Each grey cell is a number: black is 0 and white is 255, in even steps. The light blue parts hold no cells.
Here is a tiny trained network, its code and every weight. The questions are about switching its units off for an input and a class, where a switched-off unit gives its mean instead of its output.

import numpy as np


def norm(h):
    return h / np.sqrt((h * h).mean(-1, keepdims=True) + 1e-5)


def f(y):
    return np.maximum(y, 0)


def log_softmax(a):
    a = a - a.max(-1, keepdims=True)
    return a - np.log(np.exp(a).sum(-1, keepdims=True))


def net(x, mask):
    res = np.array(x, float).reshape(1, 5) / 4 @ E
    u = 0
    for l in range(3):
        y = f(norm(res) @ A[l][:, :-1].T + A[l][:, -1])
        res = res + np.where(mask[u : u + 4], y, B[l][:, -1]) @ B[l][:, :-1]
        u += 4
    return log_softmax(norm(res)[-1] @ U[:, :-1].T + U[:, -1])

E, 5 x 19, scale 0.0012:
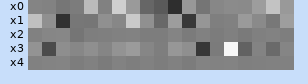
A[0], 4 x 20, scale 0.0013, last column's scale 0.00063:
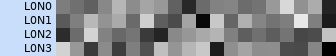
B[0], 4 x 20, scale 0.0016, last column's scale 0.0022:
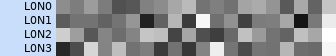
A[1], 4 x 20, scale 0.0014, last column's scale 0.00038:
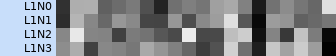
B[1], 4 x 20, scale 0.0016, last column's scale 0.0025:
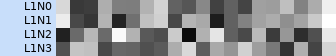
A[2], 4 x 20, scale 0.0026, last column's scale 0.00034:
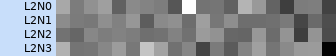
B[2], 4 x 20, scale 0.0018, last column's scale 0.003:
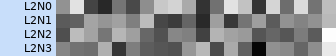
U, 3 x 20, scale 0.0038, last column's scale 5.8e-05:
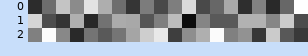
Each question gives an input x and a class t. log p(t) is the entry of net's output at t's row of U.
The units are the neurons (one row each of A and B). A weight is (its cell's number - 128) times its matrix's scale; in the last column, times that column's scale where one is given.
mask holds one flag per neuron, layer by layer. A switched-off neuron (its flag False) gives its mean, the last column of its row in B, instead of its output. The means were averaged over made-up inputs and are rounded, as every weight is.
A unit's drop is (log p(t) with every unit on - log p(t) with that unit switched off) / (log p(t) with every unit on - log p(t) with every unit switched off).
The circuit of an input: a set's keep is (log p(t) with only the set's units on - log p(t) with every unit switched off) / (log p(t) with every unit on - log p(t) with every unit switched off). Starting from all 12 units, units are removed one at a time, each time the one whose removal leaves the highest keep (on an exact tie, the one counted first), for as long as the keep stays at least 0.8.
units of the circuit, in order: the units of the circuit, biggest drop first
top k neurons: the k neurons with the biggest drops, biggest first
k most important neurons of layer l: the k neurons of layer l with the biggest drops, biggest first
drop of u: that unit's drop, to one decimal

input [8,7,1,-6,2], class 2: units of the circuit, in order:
(L1N3)
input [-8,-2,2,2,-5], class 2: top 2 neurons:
(L2N0, L0N2)
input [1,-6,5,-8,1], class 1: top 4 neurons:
(L1N1, L1N0, L0N1, L0N0)
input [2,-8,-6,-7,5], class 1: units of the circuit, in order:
(L1N1, L1N0)
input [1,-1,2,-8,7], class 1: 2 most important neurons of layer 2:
(L2N2, L2N0)
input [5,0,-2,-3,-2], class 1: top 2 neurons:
(L0N1, L0N2)
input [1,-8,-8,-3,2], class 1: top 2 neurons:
(L0N1, L1N0)
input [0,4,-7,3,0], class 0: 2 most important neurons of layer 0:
(L0N3, L0N2)
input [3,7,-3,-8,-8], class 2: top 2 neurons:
(L1N3, L0N1)
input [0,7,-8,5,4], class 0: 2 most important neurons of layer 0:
(L0N3, L0N2)
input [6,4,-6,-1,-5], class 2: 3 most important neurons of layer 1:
(L1N3, L1N0, L1N1)
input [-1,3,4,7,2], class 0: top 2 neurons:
(L1N1, L0N2)
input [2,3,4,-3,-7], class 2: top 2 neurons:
(L1N3, L0N2)
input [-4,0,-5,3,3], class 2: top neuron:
(L1N2)
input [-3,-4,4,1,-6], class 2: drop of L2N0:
0.5
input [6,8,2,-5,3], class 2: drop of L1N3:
0.7
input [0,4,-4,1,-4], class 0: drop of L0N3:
0.9
